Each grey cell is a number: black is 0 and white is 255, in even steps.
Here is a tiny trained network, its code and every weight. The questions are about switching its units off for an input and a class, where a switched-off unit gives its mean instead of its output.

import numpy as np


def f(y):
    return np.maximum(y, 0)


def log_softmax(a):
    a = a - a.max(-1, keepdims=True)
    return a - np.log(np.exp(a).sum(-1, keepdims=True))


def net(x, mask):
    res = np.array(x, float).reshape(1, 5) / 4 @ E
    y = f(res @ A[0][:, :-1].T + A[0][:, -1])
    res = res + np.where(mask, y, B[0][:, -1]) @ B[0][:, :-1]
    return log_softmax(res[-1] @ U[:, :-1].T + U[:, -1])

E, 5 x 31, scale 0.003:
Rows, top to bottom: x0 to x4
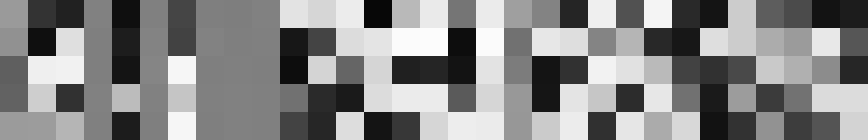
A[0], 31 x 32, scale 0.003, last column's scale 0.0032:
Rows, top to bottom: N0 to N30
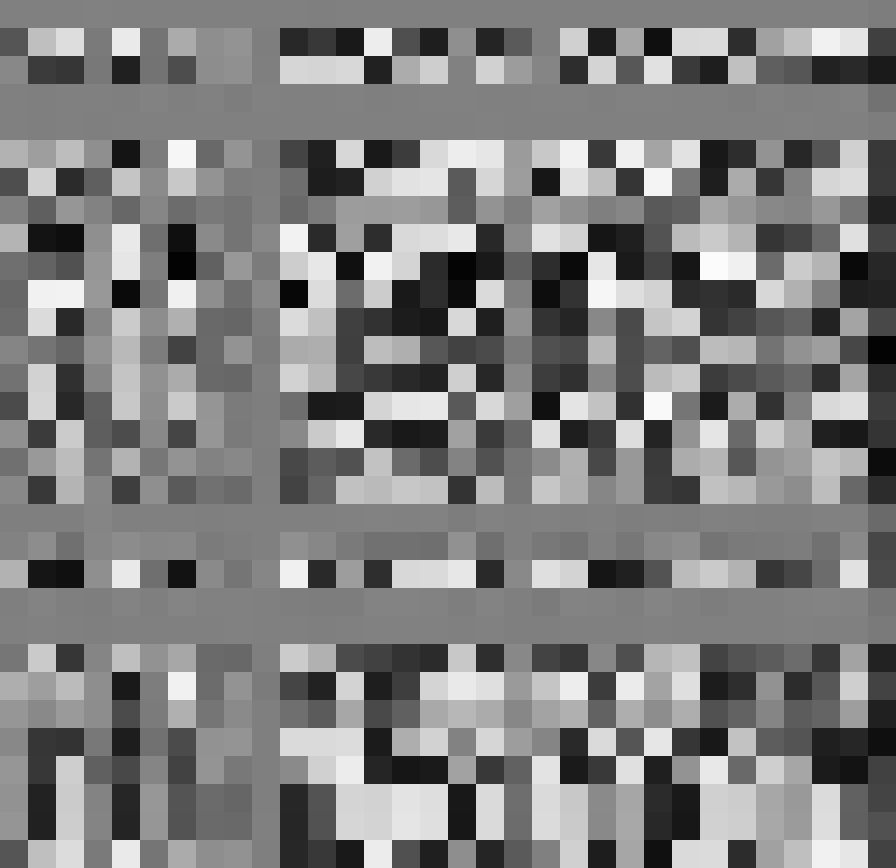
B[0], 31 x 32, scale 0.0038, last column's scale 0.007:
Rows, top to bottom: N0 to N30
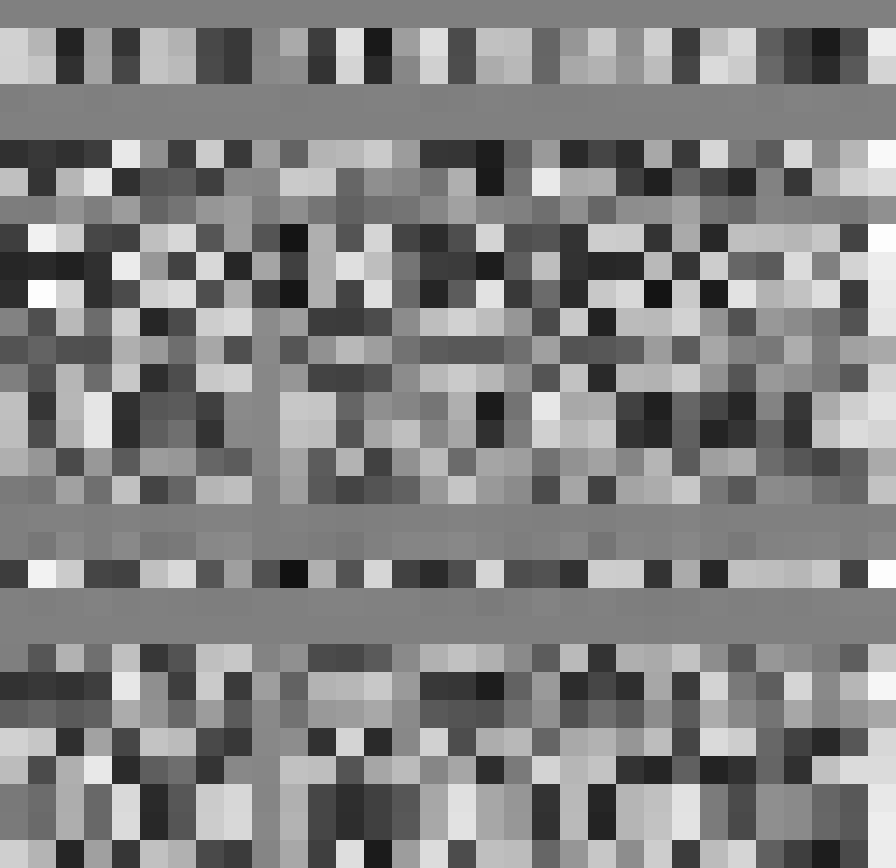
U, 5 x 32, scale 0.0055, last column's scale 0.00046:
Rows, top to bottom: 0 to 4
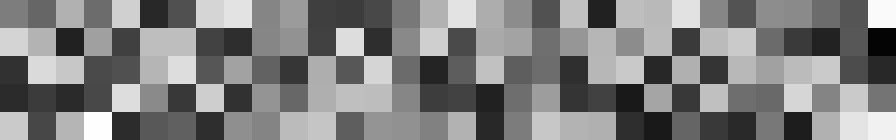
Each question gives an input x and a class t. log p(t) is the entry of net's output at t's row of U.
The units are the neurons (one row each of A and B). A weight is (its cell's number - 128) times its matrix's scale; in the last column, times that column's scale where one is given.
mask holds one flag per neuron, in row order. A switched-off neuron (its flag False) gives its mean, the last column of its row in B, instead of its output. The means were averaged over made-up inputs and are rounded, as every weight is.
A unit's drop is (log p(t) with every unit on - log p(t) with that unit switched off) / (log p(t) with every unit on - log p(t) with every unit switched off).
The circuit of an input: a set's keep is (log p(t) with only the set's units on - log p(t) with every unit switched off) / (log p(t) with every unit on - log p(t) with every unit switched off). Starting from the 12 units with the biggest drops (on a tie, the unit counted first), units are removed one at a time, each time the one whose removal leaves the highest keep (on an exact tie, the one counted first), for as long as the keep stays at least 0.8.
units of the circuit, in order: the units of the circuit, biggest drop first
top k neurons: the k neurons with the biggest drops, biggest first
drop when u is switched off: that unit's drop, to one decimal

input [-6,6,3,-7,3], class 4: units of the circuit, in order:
(N27)
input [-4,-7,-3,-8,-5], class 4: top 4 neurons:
(N27; N15; N29; N28)
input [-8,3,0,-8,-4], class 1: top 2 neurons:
(N1; N30)
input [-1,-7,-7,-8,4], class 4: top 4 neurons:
(N27; N15; N10; N29)
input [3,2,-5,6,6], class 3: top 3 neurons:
(N5; N24; N10)
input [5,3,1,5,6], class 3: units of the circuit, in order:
(N5; N24)
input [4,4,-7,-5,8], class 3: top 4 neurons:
(N5; N24; N10; N25)
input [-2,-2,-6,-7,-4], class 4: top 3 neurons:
(N27; N15; N10)
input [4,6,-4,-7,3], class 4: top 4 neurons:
(N27; N15; N11; N13)
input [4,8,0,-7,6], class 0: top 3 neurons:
(N29; N28; N17)
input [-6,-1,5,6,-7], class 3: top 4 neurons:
(N9; N26; N2; N12)
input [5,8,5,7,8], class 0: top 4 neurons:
(N29; N28; N9; N17)
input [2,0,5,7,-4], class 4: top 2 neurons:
(N14; N6)
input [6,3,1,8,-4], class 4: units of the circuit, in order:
(N14)
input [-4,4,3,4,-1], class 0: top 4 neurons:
(N29; N28; N26; N2)
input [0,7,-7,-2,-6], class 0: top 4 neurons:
(N29; N28; N10; N17)
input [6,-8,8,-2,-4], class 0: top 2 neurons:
(N11; N13)
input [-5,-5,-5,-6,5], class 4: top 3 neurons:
(N27; N15; N10)
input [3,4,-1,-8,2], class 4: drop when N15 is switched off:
0.1
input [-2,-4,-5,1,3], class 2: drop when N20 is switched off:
0.5
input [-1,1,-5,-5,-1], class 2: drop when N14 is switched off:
0.2
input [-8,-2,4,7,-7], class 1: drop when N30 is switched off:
0.4
